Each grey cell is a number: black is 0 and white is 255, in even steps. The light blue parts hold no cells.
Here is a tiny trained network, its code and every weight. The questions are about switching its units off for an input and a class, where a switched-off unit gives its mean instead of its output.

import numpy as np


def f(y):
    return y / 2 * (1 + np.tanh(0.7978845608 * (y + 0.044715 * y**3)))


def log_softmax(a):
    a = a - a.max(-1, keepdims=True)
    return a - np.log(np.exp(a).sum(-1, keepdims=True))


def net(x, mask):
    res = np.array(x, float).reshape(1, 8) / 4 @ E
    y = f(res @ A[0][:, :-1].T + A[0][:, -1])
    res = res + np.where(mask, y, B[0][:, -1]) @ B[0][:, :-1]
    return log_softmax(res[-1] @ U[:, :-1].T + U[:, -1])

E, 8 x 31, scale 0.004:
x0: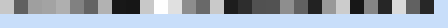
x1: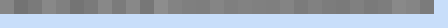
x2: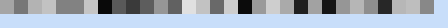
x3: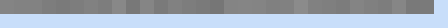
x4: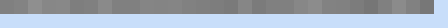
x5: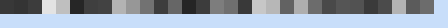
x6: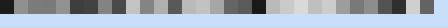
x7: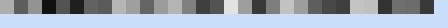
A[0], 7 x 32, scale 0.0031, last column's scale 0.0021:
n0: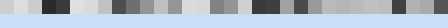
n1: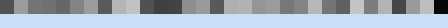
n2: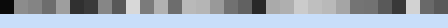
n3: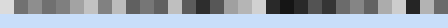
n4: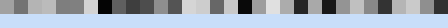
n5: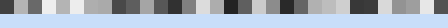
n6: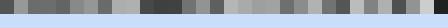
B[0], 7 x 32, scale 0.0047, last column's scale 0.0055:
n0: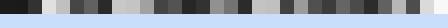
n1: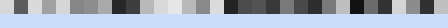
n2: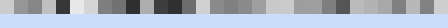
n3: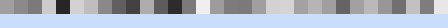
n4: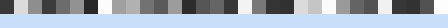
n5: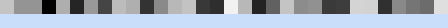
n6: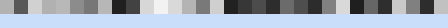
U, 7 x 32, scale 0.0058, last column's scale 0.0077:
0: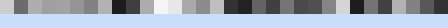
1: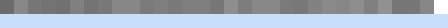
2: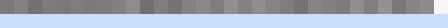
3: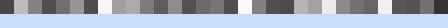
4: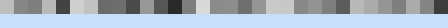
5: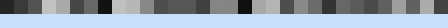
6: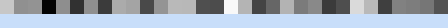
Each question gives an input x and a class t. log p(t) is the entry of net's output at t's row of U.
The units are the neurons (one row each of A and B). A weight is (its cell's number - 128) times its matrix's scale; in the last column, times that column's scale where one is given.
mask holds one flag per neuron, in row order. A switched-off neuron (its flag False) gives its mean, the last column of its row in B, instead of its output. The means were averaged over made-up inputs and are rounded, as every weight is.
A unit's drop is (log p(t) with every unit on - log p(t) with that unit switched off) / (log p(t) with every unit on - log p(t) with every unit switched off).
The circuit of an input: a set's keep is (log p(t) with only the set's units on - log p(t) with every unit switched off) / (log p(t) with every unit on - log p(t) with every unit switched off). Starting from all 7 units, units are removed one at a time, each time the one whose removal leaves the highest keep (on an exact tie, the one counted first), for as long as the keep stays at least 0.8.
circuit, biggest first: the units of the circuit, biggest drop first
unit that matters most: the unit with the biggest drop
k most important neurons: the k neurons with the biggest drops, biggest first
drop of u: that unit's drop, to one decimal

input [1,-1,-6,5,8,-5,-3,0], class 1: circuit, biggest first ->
(n4)
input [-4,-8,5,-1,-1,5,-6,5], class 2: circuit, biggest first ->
(n4; n0; n5)
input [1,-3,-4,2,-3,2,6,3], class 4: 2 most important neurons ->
(n2; n4)
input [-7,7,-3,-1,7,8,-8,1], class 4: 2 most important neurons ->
(n3; n0)
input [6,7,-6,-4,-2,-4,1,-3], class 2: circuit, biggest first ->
(n6; n1; n4)
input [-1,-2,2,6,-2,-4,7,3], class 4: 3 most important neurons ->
(n2; n5; n4)
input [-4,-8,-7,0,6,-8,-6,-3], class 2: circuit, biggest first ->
(n4; n0)
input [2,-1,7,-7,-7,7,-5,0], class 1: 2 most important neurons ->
(n4; n0)
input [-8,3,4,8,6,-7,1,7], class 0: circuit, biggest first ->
(n1; n6)
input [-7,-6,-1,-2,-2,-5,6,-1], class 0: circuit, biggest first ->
(n1; n6)
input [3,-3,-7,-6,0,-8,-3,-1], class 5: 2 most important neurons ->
(n0; n4)
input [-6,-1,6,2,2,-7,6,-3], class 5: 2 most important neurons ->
(n0; n3)
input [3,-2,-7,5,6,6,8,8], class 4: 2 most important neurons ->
(n2; n4)
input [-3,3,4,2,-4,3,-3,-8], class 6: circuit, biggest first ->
(n5)
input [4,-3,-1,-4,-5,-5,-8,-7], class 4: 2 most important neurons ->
(n3; n4)
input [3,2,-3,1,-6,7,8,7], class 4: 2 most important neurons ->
(n2; n0)
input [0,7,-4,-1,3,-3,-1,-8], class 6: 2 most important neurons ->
(n5; n4)
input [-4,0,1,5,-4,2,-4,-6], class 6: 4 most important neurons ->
(n5; n0; n2; n4)
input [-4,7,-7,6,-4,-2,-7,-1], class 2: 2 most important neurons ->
(n4; n2)
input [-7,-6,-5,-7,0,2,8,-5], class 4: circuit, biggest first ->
(n2)
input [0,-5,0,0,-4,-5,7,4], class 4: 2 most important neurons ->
(n2; n4)
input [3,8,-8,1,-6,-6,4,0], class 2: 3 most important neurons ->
(n4; n0; n2)
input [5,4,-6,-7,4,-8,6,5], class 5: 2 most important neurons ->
(n0; n4)
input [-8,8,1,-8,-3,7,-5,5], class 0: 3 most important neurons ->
(n6; n1; n0)
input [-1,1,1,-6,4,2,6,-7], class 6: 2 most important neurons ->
(n5; n3)
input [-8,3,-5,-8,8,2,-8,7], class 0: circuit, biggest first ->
(n6; n1)
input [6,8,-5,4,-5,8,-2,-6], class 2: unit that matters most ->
n0
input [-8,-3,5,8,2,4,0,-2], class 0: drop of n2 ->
0.0
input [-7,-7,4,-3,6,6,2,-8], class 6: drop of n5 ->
1.0
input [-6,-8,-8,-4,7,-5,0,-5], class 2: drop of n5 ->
0.2
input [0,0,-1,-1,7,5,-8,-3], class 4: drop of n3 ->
0.7
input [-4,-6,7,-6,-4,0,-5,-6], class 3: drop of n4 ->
1.2
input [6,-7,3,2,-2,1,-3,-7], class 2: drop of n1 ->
0.3
